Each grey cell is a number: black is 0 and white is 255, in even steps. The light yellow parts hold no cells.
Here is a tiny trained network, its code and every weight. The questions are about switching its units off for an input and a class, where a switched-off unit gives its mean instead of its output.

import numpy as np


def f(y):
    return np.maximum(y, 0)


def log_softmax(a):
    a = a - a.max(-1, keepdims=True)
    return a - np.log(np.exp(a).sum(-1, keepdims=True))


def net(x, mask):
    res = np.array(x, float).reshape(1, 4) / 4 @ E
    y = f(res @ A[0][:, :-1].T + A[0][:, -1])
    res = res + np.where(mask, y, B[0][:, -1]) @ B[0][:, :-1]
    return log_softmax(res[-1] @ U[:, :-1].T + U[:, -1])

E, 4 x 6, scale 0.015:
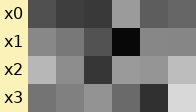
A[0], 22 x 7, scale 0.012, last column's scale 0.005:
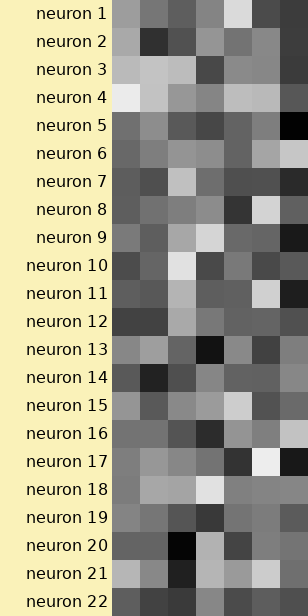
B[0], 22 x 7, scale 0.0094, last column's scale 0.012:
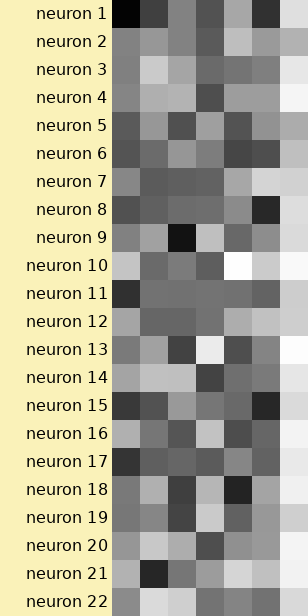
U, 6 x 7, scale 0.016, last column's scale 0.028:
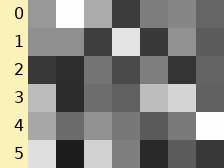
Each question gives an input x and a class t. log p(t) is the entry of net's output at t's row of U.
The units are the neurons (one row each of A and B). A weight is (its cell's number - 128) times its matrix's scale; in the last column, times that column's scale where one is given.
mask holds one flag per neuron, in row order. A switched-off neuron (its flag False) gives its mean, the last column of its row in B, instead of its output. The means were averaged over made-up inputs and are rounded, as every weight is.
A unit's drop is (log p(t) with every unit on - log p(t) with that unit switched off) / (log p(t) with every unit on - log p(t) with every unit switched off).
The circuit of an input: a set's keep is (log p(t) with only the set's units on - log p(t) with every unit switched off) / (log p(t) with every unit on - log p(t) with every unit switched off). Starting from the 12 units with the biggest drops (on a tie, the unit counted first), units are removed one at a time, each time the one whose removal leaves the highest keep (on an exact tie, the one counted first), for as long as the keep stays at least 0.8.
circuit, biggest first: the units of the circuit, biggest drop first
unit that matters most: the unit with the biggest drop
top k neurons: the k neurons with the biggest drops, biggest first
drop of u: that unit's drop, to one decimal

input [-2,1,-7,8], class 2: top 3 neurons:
neuron 11; neuron 8; neuron 17
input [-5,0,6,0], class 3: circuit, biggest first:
neuron 21
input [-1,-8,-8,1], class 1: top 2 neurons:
neuron 18; neuron 9
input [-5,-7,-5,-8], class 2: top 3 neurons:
neuron 15; neuron 1; neuron 13
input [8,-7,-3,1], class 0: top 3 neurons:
neuron 14; neuron 20; neuron 22
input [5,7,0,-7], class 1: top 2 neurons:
neuron 13; neuron 16
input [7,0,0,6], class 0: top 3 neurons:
neuron 20; neuron 22; neuron 14
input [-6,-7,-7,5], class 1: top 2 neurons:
neuron 18; neuron 9
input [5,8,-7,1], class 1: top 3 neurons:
neuron 13; neuron 16; neuron 19
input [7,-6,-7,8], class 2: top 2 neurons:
neuron 8; neuron 11
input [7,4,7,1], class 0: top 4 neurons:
neuron 20; neuron 22; neuron 14; neuron 10
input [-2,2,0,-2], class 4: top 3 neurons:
neuron 18; neuron 9; neuron 20
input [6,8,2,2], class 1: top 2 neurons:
neuron 16; neuron 19
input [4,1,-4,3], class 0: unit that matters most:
neuron 21
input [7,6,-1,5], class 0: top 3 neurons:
neuron 14; neuron 22; neuron 20
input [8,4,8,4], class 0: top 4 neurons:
neuron 20; neuron 22; neuron 14; neuron 10
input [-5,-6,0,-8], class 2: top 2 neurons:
neuron 1; neuron 15
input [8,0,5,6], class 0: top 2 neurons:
neuron 20; neuron 22
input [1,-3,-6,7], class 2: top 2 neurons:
neuron 8; neuron 11
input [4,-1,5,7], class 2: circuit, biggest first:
neuron 8
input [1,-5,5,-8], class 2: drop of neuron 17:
0.0
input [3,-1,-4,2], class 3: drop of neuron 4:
0.1
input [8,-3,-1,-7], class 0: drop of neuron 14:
0.3
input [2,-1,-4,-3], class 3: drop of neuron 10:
0.2
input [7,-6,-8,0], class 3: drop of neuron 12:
0.6
